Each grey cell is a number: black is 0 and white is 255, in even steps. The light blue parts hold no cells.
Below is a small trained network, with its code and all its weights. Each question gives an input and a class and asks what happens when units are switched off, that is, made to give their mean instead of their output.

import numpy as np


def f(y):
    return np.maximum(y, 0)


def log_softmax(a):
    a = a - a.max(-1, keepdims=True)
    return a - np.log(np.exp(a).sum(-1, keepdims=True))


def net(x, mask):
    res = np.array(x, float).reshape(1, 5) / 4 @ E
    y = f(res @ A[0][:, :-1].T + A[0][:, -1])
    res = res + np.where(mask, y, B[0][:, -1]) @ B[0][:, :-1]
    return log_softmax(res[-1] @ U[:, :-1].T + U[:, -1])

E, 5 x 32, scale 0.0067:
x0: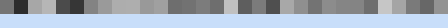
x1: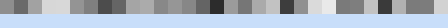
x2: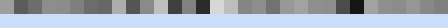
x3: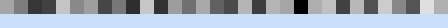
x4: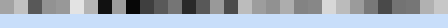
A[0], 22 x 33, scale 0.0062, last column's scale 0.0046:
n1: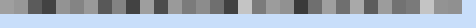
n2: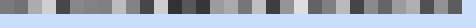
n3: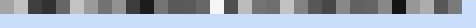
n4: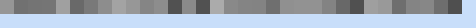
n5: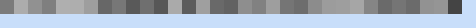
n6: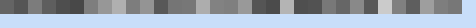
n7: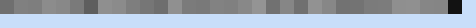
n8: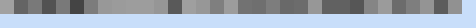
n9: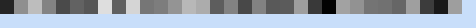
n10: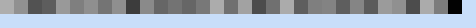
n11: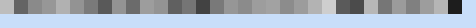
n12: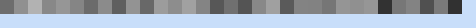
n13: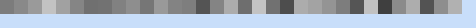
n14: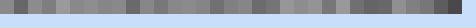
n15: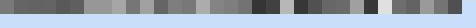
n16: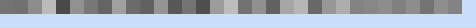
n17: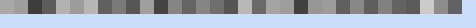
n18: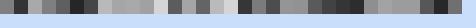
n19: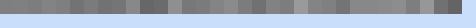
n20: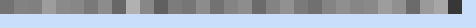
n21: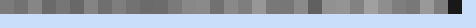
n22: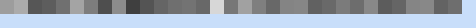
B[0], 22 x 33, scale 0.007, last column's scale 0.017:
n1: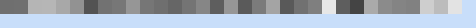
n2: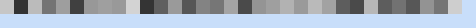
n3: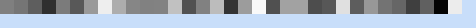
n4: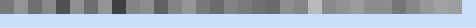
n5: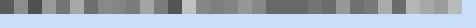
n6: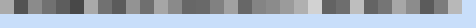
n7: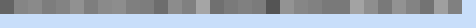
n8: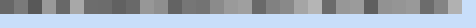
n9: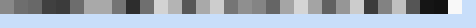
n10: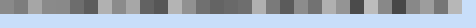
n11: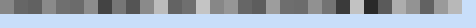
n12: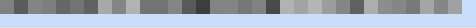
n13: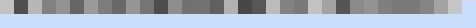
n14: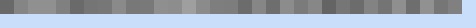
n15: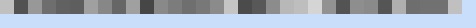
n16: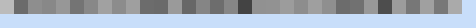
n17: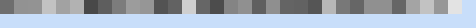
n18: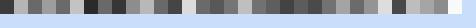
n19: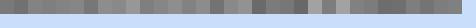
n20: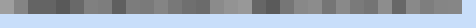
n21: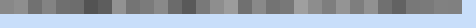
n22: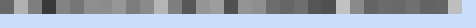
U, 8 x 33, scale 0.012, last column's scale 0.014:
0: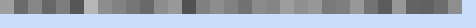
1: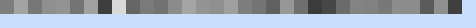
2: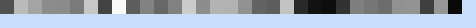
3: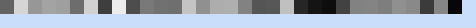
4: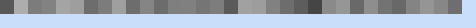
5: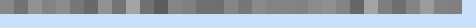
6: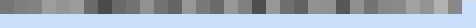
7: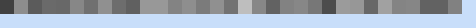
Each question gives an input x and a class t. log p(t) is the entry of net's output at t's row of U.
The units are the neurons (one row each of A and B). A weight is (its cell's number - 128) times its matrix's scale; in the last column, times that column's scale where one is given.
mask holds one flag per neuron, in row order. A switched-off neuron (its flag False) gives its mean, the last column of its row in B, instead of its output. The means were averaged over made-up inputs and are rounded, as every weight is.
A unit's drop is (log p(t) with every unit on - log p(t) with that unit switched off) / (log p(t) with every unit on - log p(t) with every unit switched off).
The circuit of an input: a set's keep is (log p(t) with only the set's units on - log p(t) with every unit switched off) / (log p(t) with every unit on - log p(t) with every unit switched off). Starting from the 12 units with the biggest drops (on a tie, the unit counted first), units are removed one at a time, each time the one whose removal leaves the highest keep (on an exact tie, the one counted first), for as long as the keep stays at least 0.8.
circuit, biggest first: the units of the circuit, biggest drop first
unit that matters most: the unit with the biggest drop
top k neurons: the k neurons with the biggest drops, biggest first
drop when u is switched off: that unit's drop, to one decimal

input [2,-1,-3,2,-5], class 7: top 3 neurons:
(n2; n13; n16)
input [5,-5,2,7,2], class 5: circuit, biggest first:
(n10)
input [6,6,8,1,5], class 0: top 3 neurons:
(n18; n2; n17)
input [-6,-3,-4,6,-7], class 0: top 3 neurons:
(n18; n15; n6)
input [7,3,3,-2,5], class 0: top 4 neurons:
(n18; n17; n1; n11)
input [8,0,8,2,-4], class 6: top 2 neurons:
(n18; n3)
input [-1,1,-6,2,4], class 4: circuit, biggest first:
(n15; n6)
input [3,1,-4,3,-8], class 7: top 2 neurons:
(n18; n2)
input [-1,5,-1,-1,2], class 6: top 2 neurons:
(n3; n9)
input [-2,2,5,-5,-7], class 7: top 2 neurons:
(n18; n9)
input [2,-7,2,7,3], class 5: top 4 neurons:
(n17; n9; n1; n10)
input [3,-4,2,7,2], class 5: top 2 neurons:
(n9; n17)
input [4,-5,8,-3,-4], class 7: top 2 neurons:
(n18; n9)
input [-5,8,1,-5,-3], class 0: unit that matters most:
n17
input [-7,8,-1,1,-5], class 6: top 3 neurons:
(n3; n9; n2)
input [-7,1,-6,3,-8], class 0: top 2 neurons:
(n18; n9)
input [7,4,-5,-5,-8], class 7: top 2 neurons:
(n18; n9)
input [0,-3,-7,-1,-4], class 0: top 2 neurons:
(n18; n15)
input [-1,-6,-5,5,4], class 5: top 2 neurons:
(n15; n6)
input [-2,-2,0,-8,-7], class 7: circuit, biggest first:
(n18)
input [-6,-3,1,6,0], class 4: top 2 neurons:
(n2; n13)
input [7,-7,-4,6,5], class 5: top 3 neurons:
(n9; n1; n17)
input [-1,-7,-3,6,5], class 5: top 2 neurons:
(n15; n6)
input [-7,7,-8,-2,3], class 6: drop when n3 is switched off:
0.5
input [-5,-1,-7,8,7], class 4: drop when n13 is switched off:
0.0
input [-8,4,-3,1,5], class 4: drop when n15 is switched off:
0.1
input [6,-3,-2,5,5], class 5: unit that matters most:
n9
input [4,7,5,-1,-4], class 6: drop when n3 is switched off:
0.2
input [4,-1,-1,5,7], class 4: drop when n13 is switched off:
0.3
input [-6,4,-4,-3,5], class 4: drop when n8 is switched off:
0.2
